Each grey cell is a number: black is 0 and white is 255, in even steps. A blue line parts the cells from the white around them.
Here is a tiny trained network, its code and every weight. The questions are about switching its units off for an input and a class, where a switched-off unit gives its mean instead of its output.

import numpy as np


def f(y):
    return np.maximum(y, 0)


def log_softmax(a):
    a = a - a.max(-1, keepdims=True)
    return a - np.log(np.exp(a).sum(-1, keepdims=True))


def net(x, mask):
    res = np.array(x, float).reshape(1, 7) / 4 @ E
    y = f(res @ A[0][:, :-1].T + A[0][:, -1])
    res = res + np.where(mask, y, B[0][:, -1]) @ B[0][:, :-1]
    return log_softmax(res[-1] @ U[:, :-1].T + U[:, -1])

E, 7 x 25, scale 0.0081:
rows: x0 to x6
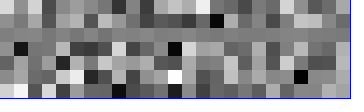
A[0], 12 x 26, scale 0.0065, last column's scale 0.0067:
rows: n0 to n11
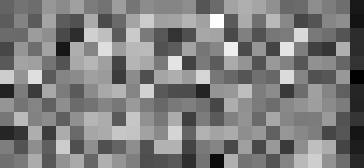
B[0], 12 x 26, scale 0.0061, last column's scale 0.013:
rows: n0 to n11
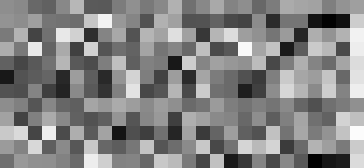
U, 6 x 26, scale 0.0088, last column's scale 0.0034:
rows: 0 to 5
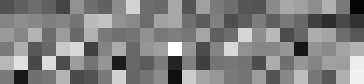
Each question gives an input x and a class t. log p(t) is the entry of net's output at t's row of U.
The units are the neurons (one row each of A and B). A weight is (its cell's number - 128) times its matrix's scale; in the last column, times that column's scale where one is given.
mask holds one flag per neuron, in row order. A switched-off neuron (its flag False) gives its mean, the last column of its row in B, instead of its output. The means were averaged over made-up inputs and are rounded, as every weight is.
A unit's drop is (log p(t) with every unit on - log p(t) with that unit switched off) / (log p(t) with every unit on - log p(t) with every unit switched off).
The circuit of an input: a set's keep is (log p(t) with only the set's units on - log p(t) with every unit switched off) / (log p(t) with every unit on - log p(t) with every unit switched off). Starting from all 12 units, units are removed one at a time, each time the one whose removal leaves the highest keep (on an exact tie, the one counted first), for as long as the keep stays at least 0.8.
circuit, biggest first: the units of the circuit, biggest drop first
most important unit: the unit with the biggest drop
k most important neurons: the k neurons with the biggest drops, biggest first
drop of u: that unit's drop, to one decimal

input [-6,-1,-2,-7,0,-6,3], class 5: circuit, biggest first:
(n8; n4)
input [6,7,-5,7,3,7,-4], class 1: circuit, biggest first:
(n11; n4)
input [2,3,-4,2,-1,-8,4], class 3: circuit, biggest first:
(n2)
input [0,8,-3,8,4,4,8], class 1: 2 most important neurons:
(n11; n9)
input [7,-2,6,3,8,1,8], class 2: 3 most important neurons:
(n3; n9; n6)
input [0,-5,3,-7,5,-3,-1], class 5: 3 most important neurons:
(n4; n8; n11)
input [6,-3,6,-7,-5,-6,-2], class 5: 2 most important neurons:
(n4; n8)
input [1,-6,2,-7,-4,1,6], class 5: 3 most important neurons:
(n4; n8; n9)
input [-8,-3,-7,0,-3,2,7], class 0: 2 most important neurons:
(n6; n9)
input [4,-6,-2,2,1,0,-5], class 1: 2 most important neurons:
(n1; n6)
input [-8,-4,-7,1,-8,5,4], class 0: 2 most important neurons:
(n6; n3)
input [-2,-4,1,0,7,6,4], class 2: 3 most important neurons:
(n3; n2; n9)
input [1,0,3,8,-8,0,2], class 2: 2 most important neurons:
(n10; n4)
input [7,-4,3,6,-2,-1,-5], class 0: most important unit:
n5
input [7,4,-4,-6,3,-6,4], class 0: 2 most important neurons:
(n5; n9)
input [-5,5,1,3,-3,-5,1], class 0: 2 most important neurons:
(n6; n1)
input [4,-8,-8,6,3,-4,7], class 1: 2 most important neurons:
(n1; n9)
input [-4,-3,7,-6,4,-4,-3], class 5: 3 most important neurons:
(n4; n8; n5)
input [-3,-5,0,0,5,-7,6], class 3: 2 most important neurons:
(n2; n9)
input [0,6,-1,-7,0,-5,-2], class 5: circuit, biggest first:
(n4)
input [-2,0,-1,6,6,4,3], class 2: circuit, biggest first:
(n3; n4)
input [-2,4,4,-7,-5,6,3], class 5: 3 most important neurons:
(n4; n2; n8)
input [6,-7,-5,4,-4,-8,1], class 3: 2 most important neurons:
(n2; n11)
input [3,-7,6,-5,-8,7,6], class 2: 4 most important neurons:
(n10; n11; n2; n9)
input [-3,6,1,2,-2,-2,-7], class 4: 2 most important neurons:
(n9; n1)
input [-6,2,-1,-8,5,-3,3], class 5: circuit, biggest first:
(n4; n8)
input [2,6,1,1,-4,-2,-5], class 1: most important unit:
n11
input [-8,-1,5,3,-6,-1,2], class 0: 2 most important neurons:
(n6; n3)
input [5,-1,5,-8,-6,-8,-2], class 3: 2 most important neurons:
(n2; n3)
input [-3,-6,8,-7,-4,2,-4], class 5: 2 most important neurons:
(n4; n8)
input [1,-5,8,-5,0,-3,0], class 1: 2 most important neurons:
(n1; n9)
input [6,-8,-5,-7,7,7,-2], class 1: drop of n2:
0.2
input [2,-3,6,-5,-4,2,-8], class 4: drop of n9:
0.9
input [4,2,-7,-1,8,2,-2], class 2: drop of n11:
0.0
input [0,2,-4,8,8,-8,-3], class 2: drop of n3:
0.9
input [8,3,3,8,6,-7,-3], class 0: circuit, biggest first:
(n5)
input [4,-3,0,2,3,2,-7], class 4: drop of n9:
0.8
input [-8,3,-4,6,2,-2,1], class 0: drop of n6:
0.7
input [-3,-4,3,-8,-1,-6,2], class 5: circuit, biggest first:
(n8; n4)
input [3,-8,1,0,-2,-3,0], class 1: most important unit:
n1
